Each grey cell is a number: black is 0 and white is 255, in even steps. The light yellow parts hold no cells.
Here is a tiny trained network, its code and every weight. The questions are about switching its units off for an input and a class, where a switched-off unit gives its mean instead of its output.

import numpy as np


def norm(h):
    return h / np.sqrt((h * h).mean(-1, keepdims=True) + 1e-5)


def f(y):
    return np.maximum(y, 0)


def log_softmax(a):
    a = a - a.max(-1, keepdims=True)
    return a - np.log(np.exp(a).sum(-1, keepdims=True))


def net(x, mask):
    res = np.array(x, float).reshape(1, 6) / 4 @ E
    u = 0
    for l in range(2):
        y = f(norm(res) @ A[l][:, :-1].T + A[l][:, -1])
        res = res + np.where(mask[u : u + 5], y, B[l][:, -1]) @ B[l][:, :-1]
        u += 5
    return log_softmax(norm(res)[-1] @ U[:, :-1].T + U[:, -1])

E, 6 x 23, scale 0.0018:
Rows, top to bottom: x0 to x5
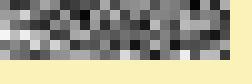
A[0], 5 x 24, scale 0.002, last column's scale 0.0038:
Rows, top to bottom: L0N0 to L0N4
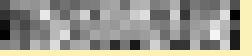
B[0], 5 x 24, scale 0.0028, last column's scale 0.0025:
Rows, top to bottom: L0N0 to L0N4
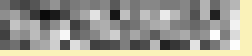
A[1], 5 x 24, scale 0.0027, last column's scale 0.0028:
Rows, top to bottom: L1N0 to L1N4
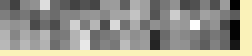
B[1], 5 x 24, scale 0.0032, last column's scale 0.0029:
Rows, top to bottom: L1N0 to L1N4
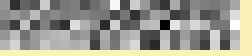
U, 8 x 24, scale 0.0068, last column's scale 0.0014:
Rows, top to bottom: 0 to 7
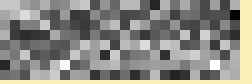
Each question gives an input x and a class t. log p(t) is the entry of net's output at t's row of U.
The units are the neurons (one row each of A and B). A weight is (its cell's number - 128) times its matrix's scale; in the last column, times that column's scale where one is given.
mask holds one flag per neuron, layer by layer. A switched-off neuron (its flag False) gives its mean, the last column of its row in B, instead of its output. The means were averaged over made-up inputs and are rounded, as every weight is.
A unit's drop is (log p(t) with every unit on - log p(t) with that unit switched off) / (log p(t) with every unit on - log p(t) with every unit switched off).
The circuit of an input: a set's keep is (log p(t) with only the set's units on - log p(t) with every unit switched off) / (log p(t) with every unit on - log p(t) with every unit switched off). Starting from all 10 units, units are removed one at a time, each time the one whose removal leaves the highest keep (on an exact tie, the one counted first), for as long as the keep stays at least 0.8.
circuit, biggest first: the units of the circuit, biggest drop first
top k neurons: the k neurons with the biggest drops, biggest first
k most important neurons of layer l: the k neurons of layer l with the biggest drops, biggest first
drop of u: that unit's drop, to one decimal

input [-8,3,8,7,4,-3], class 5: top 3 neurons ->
(L1N2 L0N2 L1N1)
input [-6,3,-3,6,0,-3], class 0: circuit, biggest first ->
(L1N4 L0N2)
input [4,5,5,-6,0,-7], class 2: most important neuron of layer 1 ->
(L1N0)
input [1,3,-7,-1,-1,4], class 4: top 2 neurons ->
(L0N1 L0N0)
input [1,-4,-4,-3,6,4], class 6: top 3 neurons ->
(L0N3 L0N2 L1N1)
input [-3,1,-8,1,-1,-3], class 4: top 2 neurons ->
(L0N1 L0N0)
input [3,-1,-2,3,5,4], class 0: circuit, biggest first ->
(L1N4 L1N1)
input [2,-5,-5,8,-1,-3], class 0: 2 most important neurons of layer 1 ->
(L1N4 L1N3)
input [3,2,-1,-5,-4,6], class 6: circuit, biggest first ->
(L0N2 L1N1)
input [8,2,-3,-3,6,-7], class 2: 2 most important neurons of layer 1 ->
(L1N0 L1N1)
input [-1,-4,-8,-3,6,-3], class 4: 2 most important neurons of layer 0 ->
(L0N1 L0N0)
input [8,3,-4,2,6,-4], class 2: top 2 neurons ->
(L1N0 L1N1)
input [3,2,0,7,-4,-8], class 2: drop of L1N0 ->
0.3
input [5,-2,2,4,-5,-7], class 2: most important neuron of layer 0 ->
(L0N4)
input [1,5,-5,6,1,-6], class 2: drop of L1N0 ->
0.4
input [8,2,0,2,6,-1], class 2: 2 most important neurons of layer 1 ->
(L1N0 L1N1)
